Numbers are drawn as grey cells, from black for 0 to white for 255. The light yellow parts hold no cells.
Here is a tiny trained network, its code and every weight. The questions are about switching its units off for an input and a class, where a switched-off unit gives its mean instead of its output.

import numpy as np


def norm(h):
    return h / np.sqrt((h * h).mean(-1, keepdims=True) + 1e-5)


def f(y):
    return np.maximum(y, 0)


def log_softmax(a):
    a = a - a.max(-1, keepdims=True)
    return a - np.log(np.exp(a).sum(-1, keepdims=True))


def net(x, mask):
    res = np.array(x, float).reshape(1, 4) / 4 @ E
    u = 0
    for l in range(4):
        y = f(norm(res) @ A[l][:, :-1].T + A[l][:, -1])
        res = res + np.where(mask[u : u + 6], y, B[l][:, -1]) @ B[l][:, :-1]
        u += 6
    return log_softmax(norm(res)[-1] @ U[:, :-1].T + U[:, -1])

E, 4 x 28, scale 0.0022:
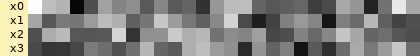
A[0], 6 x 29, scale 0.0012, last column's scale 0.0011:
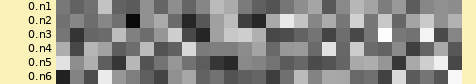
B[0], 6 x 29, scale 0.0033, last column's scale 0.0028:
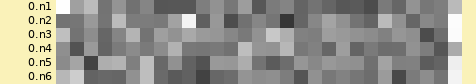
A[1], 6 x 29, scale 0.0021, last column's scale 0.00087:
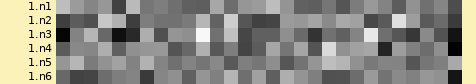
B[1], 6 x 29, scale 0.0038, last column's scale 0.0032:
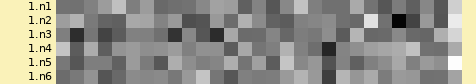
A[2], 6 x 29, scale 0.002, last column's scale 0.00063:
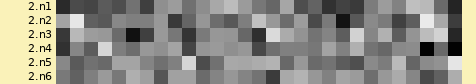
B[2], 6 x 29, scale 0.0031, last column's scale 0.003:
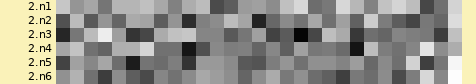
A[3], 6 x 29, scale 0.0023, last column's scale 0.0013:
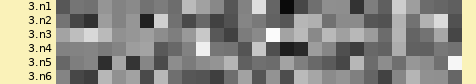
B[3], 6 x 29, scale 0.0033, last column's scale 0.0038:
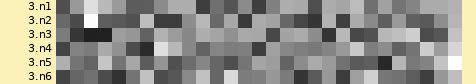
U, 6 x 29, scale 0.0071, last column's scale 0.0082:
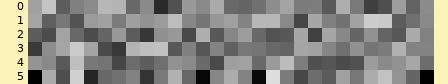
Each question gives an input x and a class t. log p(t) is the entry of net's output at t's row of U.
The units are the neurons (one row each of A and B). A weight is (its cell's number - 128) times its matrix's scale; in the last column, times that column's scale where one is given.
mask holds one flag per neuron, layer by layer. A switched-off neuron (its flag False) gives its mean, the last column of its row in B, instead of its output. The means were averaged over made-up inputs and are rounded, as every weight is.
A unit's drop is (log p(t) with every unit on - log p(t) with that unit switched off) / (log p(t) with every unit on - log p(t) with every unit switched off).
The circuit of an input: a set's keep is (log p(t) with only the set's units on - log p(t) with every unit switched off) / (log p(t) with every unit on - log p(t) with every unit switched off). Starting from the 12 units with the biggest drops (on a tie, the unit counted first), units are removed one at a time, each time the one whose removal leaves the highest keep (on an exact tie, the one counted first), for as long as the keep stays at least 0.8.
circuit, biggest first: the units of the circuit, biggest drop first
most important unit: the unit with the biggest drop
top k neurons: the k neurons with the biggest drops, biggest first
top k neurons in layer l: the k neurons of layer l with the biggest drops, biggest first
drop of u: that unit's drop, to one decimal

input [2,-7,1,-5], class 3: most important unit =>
2.n3
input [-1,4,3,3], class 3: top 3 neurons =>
[3.n4, 1.n5, 3.n1]
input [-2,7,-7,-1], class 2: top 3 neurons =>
[3.n2, 3.n6, 0.n2]
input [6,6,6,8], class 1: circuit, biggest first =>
[2.n1, 1.n2]
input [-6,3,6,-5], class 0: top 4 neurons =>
[1.n2, 2.n4, 3.n2, 3.n6]
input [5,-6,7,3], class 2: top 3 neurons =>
[1.n3, 1.n2, 0.n6]
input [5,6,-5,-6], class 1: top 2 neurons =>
[3.n3, 1.n2]
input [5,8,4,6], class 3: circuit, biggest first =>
[3.n4, 3.n1]
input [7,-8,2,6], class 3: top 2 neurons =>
[2.n3, 1.n2]
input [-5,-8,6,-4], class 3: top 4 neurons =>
[2.n3, 0.n2, 3.n6, 3.n2]
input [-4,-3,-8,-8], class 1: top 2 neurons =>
[3.n3, 1.n4]
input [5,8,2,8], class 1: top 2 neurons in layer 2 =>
[2.n1, 2.n3]
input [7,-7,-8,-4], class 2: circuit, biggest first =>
[3.n2, 3.n6]
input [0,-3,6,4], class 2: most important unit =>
1.n3
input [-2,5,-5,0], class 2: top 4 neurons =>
[3.n2, 0.n2, 3.n6, 2.n3]
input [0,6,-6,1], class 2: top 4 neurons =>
[3.n2, 3.n6, 0.n2, 2.n3]
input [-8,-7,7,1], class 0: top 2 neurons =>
[1.n2, 2.n4]
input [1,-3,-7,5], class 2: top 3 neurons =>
[3.n2, 3.n6, 1.n5]
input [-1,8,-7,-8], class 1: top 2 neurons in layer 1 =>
[1.n4, 1.n3]
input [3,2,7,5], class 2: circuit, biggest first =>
[1.n3]
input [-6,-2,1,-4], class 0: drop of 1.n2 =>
0.1
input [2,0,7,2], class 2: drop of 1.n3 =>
0.2
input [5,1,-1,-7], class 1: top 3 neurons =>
[3.n3, 1.n2, 0.n6]
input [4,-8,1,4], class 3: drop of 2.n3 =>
0.4
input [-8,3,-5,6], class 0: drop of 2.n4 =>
0.0
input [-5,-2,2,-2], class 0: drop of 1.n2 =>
0.1
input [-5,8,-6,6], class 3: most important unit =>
3.n1
